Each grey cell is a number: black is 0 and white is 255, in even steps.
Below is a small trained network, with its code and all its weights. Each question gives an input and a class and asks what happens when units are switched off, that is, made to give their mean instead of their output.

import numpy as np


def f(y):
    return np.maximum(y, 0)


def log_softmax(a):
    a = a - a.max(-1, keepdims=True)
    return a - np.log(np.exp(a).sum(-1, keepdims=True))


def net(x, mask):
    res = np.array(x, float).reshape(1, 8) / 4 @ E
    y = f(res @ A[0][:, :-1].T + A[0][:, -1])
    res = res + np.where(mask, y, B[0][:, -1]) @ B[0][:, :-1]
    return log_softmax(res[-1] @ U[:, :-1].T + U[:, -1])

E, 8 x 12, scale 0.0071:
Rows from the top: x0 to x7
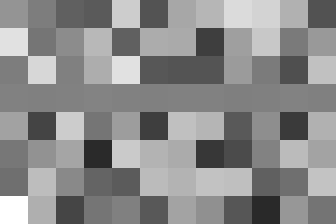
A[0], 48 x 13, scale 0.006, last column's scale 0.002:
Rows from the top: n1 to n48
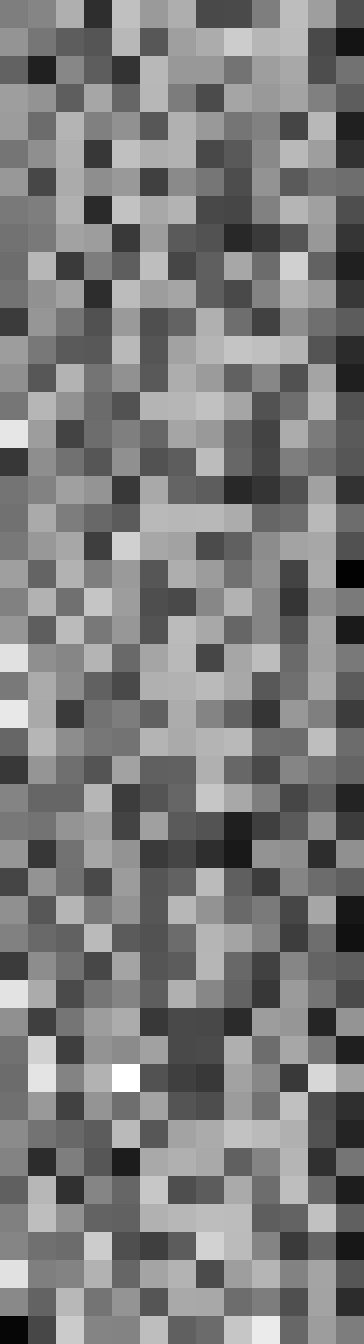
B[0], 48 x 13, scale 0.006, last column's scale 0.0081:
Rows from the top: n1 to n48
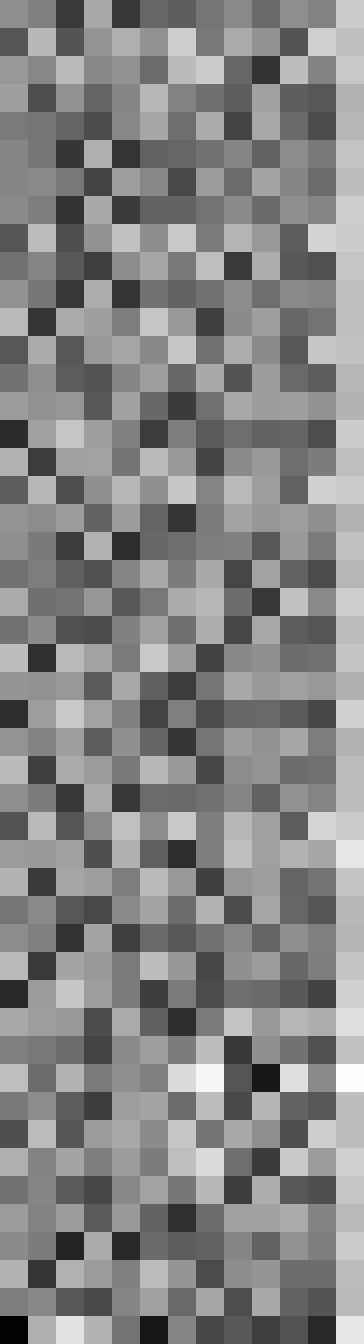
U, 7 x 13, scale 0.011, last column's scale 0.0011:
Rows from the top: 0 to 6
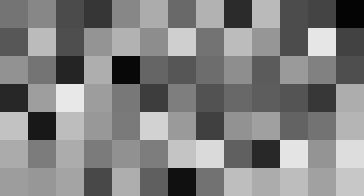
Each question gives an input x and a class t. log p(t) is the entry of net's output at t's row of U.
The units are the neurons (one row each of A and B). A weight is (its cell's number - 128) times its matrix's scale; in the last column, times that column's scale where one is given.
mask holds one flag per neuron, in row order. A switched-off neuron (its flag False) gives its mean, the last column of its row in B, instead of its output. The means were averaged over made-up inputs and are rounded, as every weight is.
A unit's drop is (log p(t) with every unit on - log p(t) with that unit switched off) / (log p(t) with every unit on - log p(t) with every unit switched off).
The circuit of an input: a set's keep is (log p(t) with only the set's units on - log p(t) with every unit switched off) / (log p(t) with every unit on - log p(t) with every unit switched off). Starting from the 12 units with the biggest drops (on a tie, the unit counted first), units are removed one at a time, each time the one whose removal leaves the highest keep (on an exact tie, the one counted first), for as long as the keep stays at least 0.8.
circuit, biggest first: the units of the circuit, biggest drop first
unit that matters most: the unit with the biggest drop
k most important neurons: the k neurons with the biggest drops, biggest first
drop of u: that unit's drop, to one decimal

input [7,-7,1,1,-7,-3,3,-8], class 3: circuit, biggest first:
[n48]
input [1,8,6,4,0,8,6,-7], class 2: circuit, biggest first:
[n20; n6; n8]
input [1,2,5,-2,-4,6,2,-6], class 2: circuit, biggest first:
[n20; n6; n8]
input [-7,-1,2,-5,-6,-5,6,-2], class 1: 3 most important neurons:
[n18; n9; n30]
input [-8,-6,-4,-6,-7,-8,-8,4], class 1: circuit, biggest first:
[n30; n9]
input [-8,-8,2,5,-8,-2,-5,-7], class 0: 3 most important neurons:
[n43; n10; n40]
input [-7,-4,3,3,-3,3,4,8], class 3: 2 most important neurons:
[n26; n36]
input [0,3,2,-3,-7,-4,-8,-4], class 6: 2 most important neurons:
[n31; n37]
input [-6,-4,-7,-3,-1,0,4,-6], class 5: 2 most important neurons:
[n3; n42]
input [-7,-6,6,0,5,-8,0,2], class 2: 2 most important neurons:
[n45; n34]
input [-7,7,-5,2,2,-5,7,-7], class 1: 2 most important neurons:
[n18; n9]
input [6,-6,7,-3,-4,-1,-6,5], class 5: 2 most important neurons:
[n39; n22]
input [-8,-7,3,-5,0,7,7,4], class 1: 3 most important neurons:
[n18; n9; n30]
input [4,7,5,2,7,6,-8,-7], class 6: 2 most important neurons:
[n37; n31]
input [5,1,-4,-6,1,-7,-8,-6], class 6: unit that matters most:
n37
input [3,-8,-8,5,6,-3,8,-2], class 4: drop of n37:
0.1
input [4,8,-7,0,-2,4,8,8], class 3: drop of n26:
0.4
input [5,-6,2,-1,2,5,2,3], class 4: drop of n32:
0.2
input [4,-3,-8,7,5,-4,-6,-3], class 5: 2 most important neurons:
[n42; n3]
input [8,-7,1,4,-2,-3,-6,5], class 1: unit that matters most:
n2
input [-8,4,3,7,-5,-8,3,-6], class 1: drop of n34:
-0.1
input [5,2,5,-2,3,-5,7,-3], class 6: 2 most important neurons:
[n44; n27]
